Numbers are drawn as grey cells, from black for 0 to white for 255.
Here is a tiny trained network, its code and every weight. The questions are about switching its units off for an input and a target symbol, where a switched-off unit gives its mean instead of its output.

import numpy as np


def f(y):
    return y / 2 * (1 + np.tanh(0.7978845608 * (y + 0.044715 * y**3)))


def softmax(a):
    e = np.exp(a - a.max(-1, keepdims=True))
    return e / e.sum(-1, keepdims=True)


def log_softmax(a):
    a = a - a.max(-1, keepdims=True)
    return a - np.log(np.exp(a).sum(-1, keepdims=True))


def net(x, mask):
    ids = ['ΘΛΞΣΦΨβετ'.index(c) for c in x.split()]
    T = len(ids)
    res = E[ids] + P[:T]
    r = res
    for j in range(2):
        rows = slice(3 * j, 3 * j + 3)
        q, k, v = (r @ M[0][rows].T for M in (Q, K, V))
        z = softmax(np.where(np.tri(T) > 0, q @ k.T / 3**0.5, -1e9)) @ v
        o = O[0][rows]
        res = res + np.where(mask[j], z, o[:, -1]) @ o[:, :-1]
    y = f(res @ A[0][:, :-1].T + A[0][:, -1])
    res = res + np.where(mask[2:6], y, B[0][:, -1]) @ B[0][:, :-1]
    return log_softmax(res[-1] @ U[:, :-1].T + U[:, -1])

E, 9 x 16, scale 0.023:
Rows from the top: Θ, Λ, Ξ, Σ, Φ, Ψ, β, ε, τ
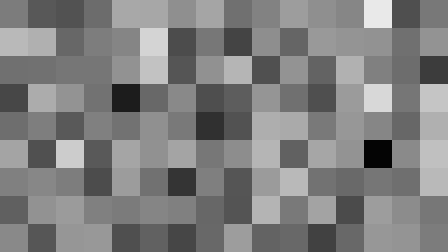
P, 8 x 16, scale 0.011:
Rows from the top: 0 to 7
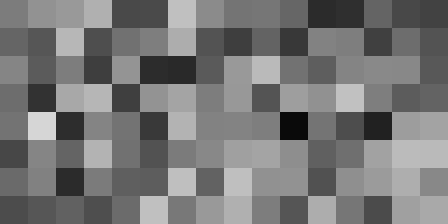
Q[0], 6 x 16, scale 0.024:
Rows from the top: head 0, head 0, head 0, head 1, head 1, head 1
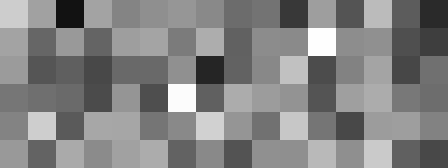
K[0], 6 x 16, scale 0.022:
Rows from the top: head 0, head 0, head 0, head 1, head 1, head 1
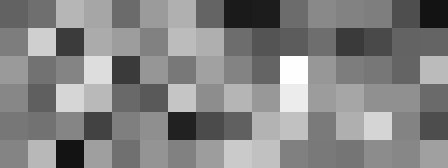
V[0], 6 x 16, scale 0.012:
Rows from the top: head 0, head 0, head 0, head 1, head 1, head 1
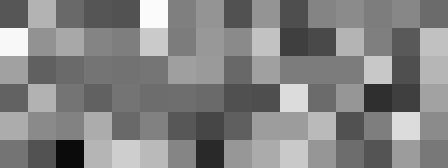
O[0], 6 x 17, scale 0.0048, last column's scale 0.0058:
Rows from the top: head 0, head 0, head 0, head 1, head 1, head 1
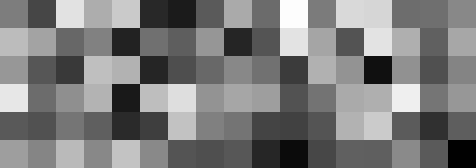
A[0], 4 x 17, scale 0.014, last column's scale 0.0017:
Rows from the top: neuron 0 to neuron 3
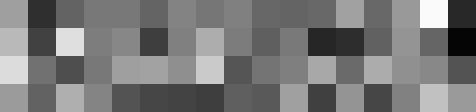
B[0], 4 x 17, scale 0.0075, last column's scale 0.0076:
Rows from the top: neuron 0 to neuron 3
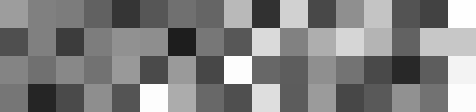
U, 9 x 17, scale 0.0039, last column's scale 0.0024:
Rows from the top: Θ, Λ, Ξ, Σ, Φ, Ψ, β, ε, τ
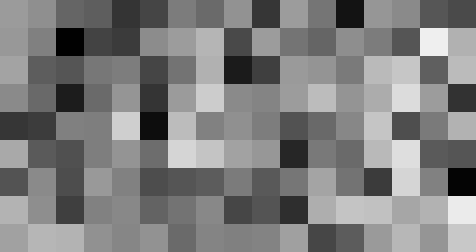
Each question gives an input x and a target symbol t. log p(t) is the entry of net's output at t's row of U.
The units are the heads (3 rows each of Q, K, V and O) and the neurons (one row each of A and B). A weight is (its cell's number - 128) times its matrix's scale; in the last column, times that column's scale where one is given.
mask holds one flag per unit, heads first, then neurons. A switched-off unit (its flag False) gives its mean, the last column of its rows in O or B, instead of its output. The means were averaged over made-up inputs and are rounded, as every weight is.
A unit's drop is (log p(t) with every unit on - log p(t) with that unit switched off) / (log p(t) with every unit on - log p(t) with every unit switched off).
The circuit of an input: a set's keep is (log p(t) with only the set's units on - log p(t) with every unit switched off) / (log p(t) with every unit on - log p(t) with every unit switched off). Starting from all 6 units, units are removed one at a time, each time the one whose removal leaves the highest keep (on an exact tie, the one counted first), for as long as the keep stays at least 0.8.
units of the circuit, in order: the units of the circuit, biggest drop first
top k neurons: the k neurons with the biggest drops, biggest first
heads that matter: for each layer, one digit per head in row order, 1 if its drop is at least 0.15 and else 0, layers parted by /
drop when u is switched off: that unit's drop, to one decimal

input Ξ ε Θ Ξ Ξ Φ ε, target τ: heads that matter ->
11
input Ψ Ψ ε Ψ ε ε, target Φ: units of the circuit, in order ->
(head 1; head 0)
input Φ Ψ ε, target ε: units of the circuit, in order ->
(head 1; neuron 1)
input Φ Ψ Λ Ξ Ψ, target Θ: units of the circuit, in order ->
(neuron 0)
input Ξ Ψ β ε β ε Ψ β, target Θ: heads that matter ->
01
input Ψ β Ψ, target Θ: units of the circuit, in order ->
(head 0; neuron 2)
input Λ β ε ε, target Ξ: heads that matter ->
10
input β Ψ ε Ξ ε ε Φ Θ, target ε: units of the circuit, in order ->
(head 1; neuron 1)
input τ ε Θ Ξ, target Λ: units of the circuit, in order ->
(head 0; head 1)
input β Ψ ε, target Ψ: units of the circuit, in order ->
(head 1; head 0)
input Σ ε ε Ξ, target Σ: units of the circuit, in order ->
(head 1; head 0)
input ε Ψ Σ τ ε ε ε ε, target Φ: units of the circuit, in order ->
(head 0; head 1)
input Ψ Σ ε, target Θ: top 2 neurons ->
(neuron 2; neuron 1)
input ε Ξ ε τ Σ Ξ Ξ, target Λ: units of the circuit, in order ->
(head 0)
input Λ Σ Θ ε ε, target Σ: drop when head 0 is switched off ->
0.3
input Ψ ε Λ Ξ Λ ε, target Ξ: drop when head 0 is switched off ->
0.7
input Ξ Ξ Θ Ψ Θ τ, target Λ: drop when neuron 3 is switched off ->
0.5
